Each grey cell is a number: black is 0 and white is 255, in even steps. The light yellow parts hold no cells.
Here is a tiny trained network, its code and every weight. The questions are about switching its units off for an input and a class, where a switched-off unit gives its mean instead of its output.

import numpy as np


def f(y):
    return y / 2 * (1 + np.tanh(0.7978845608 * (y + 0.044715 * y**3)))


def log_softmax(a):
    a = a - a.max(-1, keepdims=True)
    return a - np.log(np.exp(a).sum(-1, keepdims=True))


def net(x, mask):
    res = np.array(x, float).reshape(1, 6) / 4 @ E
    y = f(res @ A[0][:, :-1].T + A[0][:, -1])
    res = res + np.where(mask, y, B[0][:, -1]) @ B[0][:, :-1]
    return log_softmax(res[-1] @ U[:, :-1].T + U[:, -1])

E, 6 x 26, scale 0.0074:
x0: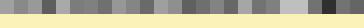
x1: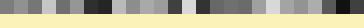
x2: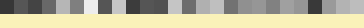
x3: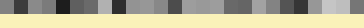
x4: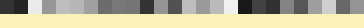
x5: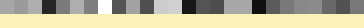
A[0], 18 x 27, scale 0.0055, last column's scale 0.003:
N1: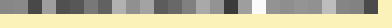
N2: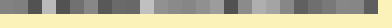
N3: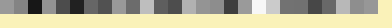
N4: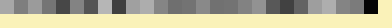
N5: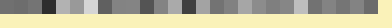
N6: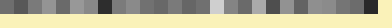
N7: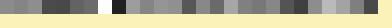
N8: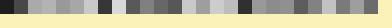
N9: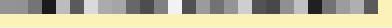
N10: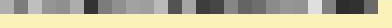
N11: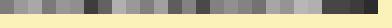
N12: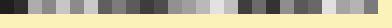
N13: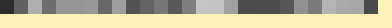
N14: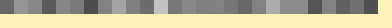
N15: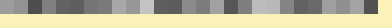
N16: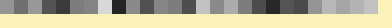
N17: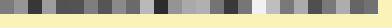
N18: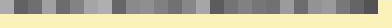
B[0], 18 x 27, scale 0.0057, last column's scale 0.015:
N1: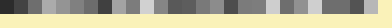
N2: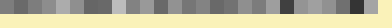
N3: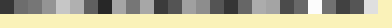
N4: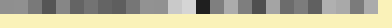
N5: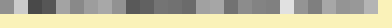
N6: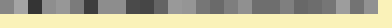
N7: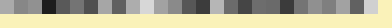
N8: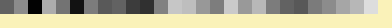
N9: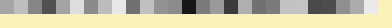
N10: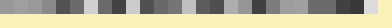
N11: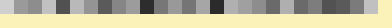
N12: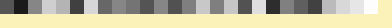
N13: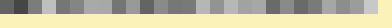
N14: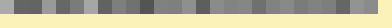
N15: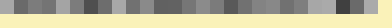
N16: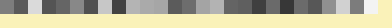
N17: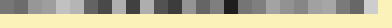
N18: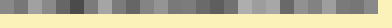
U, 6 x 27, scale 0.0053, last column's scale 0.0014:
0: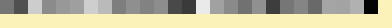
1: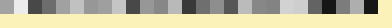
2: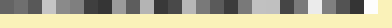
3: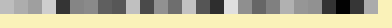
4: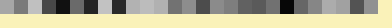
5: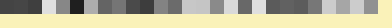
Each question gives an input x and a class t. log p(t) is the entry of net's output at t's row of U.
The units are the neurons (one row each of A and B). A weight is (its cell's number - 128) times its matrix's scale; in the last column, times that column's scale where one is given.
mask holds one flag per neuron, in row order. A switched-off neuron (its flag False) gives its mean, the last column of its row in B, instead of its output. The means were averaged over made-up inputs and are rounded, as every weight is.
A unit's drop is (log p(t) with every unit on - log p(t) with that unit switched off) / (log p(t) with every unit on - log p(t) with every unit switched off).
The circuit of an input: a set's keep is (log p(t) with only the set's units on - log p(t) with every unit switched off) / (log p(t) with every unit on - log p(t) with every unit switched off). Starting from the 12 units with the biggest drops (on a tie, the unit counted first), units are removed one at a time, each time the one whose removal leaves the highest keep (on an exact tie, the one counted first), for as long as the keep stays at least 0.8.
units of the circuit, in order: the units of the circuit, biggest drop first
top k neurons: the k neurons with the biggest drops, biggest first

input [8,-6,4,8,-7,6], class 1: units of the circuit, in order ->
N9
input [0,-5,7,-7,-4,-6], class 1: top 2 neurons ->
N9, N5
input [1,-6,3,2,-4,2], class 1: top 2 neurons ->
N9, N12
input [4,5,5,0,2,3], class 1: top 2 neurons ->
N12, N10
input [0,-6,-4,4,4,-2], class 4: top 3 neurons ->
N16, N7, N4
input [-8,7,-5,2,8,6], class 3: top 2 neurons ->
N10, N11
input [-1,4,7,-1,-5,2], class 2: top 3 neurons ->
N3, N17, N1
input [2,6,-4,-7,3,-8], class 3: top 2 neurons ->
N10, N11
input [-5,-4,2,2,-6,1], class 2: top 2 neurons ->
N3, N17
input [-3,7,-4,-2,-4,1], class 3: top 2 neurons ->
N10, N11
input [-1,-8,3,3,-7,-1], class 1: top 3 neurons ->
N9, N12, N5
